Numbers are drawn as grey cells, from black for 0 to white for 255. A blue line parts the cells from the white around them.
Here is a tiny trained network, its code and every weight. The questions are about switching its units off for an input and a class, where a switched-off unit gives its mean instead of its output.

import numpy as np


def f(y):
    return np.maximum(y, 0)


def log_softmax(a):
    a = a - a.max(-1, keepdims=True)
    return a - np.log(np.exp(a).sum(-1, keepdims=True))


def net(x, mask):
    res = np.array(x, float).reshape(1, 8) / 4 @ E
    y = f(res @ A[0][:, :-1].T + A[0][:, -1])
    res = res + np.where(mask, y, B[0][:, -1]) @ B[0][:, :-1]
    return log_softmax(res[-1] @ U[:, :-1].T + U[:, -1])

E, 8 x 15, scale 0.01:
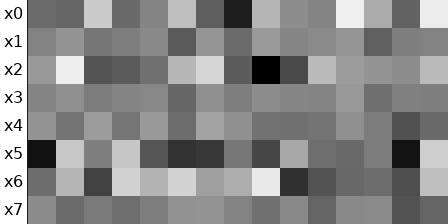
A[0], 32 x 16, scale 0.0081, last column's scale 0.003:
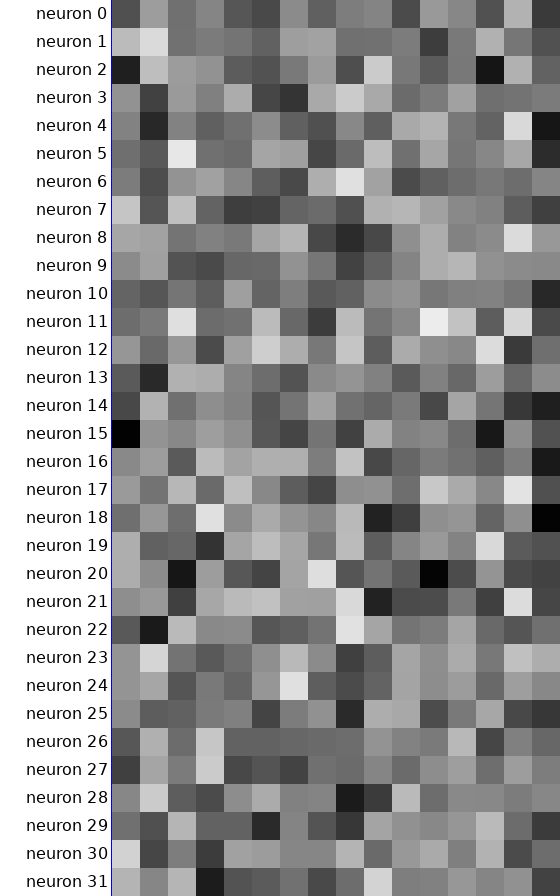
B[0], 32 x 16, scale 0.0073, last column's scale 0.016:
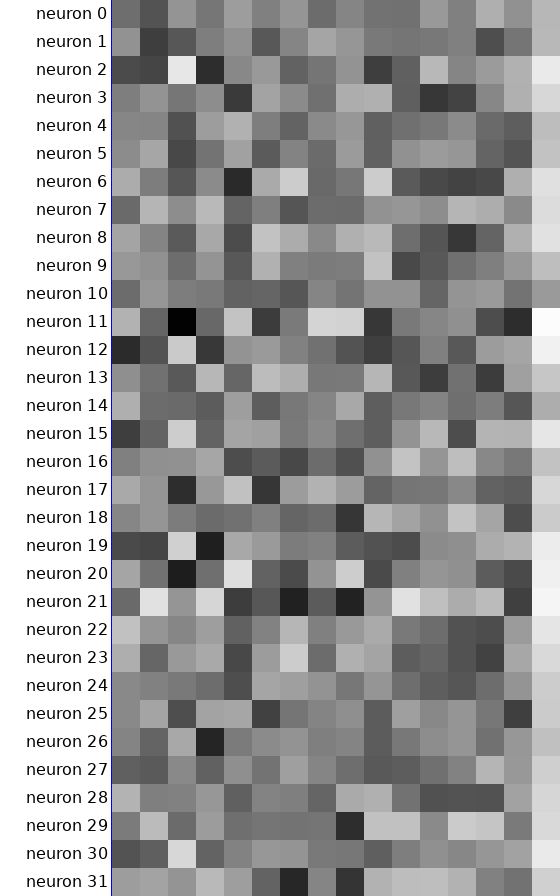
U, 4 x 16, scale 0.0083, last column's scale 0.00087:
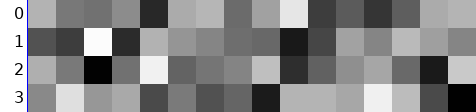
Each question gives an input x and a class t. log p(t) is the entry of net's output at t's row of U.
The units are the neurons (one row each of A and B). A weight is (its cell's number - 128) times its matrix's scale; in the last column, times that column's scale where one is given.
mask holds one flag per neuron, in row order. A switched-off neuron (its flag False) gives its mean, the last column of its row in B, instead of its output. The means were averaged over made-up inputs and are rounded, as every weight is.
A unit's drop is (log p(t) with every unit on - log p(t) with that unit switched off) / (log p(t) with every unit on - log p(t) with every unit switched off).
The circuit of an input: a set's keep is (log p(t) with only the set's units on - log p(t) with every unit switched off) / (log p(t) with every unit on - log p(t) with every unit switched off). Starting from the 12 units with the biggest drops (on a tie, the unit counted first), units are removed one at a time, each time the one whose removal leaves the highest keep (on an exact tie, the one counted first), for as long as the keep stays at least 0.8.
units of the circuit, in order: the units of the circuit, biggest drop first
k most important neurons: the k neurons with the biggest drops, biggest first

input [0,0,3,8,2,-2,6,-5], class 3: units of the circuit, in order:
neuron 21
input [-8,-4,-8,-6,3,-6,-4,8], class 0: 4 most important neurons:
neuron 6; neuron 3; neuron 11; neuron 22
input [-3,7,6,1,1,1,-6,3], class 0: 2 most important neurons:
neuron 21; neuron 23
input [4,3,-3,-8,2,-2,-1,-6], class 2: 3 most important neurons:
neuron 11; neuron 8; neuron 23
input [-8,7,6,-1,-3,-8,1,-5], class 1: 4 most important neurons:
neuron 19; neuron 12; neuron 11; neuron 30
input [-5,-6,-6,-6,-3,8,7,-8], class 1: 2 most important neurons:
neuron 2; neuron 15
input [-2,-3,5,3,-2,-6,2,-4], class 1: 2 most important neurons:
neuron 19; neuron 12
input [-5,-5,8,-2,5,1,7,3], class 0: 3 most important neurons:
neuron 23; neuron 28; neuron 8
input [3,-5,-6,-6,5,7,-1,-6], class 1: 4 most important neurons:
neuron 2; neuron 15; neuron 27; neuron 8
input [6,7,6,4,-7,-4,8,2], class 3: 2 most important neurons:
neuron 21; neuron 16
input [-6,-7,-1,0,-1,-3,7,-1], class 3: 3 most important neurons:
neuron 21; neuron 11; neuron 16
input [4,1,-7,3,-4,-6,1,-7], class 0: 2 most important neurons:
neuron 6; neuron 22
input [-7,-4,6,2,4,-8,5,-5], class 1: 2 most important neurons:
neuron 19; neuron 12
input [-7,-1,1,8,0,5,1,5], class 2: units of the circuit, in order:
neuron 20
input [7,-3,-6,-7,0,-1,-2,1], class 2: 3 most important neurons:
neuron 11; neuron 17; neuron 5
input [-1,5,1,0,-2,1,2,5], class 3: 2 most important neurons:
neuron 11; neuron 6
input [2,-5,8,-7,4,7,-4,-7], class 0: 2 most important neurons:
neuron 8; neuron 23
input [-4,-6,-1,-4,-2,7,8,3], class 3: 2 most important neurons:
neuron 21; neuron 18
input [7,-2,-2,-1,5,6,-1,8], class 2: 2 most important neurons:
neuron 11; neuron 17
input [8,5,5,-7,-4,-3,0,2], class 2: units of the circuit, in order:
neuron 11
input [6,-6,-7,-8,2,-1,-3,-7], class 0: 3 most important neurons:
neuron 3; neuron 22; neuron 6
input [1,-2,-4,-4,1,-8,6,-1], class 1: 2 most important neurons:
neuron 12; neuron 19
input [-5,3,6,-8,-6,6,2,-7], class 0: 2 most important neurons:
neuron 28; neuron 23
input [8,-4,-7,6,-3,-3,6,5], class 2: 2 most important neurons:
neuron 11; neuron 17
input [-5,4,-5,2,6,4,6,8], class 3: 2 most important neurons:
neuron 21; neuron 11
